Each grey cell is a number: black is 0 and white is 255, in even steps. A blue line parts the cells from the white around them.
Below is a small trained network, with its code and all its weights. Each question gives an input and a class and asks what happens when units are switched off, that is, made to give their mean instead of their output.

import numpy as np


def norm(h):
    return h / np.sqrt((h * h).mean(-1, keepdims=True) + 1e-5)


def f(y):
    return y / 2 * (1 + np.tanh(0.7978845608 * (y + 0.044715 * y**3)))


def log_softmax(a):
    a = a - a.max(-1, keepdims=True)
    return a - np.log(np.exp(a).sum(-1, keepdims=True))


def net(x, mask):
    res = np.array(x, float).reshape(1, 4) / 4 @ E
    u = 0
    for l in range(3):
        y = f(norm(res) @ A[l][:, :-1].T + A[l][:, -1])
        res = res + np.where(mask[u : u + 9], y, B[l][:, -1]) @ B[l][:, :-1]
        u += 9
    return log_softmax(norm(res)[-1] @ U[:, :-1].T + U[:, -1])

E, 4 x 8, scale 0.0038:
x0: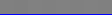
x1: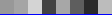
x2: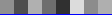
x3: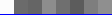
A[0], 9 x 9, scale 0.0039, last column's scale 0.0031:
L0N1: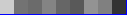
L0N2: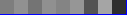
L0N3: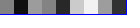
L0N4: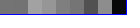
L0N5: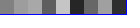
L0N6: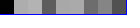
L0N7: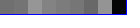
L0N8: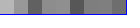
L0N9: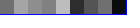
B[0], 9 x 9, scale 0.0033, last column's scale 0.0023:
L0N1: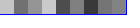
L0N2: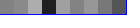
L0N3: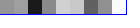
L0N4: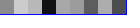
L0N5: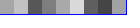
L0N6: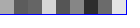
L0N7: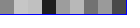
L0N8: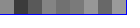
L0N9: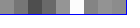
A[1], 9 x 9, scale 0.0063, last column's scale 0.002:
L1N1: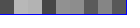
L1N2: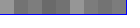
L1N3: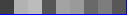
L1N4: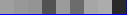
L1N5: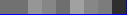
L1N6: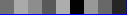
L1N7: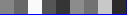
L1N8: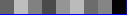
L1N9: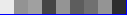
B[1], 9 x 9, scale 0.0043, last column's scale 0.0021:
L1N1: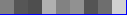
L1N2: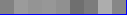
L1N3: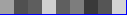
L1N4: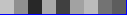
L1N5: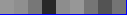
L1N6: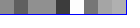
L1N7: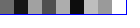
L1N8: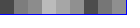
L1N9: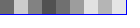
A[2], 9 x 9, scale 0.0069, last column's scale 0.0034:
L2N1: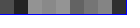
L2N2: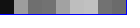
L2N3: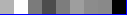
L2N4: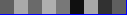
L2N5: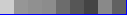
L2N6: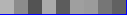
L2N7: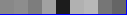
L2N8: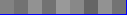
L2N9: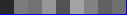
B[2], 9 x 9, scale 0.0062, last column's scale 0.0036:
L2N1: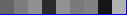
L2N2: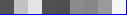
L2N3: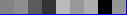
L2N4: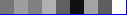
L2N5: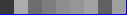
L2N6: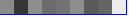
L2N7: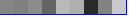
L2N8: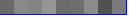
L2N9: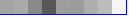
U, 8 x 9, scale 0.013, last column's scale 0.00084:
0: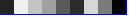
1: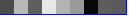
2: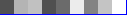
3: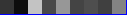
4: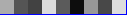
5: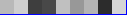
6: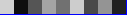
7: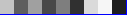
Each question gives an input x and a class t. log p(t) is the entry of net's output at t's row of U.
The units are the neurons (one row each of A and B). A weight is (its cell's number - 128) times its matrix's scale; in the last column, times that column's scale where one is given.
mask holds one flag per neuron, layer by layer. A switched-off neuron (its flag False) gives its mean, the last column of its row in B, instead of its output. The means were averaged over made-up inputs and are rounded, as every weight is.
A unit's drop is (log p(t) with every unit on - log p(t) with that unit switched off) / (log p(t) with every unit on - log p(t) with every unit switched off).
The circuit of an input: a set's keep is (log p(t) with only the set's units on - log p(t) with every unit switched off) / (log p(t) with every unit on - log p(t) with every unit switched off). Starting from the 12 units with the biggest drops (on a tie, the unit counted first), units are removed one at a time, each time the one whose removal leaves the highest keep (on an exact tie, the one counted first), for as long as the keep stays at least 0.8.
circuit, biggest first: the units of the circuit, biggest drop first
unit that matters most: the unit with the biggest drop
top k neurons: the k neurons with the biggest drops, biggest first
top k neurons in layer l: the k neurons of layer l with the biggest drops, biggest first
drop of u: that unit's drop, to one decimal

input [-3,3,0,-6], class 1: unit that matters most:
L1N3
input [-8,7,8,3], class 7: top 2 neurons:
[L1N7, L1N9]
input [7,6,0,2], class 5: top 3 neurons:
[L0N5, L1N9, L2N3]
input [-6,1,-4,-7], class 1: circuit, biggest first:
[L1N3, L1N7]
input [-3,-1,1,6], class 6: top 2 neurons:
[L1N7, L2N4]
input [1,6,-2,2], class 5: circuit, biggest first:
[L1N9, L2N3]
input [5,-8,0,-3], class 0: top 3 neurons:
[L1N6, L2N4, L0N9]
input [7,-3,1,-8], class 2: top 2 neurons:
[L1N7, L2N9]
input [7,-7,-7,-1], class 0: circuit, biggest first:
[L2N2, L1N3]
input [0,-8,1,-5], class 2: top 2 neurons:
[L1N7, L2N7]
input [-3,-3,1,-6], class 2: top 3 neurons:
[L1N7, L2N9, L0N6]
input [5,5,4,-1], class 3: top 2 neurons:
[L1N7, L2N1]
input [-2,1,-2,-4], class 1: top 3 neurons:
[L1N7, L1N9, L2N2]
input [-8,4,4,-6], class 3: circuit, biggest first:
[L1N7]
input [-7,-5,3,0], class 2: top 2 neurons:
[L2N2, L0N6]
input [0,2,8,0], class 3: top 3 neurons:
[L1N7, L2N1, L2N9]
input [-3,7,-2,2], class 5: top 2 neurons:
[L1N9, L2N3]
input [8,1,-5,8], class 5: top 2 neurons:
[L1N9, L1N7]
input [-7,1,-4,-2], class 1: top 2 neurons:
[L1N9, L1N7]
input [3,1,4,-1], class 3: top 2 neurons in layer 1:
[L1N9, L1N7]
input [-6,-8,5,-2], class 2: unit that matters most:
L2N2
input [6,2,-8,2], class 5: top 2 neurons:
[L1N6, L2N3]
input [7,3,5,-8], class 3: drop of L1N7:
0.2
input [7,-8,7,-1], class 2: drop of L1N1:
0.1
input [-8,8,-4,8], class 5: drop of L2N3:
0.2
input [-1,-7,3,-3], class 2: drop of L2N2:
0.1
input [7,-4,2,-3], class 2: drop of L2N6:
0.0
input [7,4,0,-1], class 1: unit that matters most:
L0N5
